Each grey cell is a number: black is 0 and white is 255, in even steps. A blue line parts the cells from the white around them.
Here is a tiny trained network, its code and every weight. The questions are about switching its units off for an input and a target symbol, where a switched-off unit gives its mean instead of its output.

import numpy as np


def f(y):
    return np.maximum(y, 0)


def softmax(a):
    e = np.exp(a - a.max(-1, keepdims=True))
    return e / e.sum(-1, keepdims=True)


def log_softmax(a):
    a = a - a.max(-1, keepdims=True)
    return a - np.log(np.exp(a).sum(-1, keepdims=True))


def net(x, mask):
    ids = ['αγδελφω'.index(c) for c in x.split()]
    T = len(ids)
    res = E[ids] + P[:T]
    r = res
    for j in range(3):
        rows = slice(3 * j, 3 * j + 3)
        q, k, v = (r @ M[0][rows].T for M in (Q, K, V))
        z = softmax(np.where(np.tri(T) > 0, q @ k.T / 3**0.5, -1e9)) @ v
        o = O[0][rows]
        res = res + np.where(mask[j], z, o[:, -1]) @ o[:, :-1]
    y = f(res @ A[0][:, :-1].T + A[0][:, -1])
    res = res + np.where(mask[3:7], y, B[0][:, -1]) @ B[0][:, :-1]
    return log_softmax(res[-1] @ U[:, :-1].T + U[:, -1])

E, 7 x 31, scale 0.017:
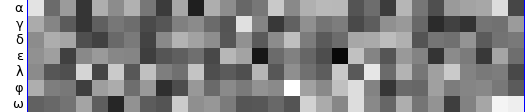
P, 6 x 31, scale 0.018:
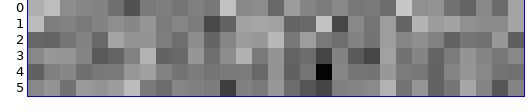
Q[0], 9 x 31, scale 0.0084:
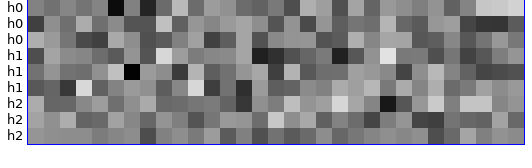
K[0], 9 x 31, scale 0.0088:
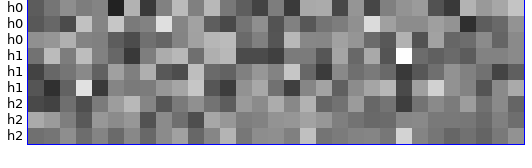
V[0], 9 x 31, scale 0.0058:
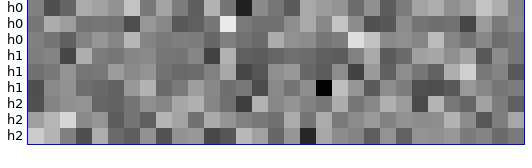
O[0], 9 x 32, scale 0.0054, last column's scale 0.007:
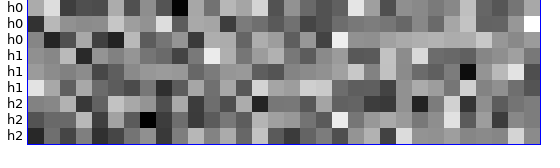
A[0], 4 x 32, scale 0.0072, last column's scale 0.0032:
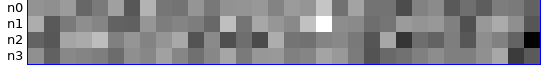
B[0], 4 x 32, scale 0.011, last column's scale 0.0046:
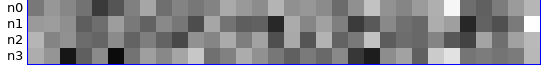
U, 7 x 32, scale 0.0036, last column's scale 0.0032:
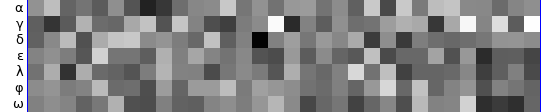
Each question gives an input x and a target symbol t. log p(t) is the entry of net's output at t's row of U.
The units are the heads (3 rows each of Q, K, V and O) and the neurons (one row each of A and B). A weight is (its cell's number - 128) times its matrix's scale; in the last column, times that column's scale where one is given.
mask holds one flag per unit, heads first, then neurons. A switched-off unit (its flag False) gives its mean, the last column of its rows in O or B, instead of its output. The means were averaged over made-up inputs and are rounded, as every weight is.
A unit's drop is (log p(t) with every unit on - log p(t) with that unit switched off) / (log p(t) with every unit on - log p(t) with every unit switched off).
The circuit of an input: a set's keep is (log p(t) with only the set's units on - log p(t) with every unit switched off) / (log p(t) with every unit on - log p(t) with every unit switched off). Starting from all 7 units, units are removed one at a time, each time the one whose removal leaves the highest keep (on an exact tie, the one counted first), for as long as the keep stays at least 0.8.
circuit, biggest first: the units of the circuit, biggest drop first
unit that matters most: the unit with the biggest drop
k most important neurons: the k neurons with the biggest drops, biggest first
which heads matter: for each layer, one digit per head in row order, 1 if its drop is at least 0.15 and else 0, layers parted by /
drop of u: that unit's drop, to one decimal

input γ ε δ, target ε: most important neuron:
[n2]
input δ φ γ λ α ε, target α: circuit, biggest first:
[n2; h2; h0]
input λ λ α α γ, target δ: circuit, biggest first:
[h1; h2]
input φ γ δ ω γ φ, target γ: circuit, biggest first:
[h0; h2; n1]
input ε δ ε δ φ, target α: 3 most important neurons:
[n1; n0; n3]
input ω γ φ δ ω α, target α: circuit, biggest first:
[h0; h1]
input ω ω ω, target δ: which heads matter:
101
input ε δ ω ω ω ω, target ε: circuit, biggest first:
[h2; n2]
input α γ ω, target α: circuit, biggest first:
[h0; n1]
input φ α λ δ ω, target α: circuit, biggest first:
[h1; n1]
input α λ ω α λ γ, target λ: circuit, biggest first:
[h1; h2]
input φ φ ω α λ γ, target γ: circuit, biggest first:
[n1; h0]
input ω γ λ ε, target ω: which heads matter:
011
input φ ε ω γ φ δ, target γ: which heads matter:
101
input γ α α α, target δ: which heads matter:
110
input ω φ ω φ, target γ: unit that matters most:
h2
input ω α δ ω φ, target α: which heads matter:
010
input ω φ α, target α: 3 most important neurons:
[n1; n0; n3]
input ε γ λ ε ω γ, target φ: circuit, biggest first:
[h2; h1]
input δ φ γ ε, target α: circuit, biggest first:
[h2]
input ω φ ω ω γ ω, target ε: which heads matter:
011
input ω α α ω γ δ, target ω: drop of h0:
0.2
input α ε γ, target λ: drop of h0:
0.2
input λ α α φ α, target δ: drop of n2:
0.1
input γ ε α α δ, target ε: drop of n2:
0.5
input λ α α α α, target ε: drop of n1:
0.0
